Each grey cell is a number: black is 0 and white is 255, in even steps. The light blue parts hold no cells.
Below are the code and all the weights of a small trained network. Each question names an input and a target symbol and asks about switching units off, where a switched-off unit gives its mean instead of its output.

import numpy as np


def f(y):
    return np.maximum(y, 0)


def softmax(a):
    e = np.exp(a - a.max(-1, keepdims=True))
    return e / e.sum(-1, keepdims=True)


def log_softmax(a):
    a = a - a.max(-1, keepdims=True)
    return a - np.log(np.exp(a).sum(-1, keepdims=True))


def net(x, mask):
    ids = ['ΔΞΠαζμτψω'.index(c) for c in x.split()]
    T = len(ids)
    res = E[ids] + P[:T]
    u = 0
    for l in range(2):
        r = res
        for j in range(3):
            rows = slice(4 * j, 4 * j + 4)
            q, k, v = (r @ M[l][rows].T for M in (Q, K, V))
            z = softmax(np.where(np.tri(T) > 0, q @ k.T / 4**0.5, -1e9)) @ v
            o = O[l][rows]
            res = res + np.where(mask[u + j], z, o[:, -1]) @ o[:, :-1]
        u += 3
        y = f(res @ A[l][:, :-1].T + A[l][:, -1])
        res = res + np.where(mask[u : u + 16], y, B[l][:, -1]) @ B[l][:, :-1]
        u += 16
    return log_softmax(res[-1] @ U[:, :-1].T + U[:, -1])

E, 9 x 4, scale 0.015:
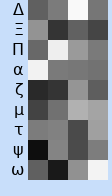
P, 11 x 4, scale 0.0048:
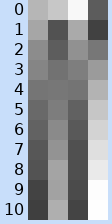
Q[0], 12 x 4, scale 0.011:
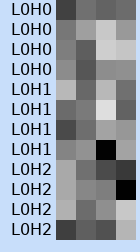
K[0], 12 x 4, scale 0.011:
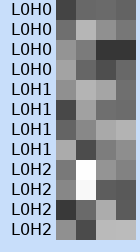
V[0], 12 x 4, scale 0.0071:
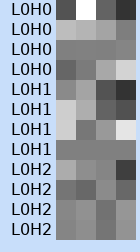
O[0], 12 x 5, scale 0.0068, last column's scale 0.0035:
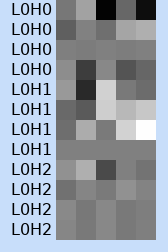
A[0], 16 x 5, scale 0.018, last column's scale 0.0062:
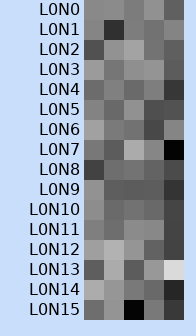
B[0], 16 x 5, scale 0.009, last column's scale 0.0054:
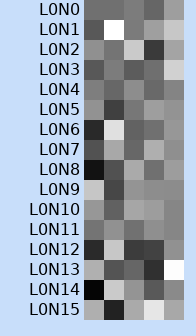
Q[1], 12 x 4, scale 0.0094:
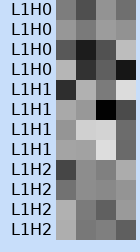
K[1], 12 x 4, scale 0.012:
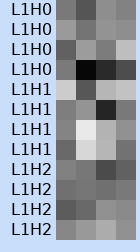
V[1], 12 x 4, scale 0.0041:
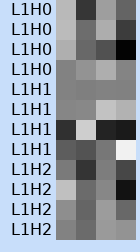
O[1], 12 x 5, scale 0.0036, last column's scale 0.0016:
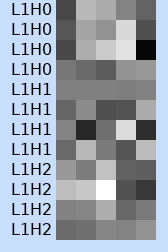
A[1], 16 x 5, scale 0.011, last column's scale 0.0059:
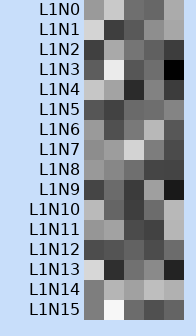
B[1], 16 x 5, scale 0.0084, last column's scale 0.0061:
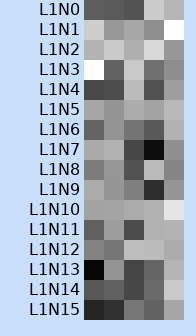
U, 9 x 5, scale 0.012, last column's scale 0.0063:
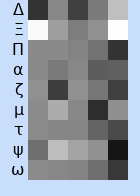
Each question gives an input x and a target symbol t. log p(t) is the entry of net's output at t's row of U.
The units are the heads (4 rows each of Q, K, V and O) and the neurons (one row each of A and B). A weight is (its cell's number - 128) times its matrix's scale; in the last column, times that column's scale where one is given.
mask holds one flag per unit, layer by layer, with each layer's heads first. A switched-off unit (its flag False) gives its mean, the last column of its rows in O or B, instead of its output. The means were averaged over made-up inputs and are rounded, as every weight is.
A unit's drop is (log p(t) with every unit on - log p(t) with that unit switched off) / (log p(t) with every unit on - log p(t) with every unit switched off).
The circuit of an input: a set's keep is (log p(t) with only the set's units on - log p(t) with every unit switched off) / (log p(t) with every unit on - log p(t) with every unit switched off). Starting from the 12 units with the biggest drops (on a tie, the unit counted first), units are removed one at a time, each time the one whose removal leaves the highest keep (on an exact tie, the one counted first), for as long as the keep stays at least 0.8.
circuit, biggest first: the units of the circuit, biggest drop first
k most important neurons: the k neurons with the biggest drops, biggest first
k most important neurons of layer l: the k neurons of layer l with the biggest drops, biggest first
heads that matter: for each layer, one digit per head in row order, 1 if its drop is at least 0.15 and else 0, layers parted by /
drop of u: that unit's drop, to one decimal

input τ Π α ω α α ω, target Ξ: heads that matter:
010 / 100
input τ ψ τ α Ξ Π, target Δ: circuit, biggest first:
[L1N15]
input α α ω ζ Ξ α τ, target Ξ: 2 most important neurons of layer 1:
[L1N1, L1N10]
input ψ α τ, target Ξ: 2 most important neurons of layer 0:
[L0N6, L0N15]
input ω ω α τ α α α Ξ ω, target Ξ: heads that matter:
010 / 000
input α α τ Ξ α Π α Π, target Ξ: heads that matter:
101 / 010
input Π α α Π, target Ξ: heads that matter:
100 / 010
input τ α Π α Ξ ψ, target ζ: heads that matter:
000 / 000
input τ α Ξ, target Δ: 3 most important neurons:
[L0N1, L0N6, L1N1]
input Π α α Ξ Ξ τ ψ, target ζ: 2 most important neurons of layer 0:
[L0N8, L0N15]
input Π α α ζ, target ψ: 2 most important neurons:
[L0N8, L1N2]
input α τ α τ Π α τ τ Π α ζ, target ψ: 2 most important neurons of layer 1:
[L1N2, L1N12]
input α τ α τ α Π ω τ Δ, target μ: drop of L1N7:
0.5
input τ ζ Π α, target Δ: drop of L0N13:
0.1
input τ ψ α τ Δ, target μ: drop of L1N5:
0.0
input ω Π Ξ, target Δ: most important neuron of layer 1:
[L1N15]
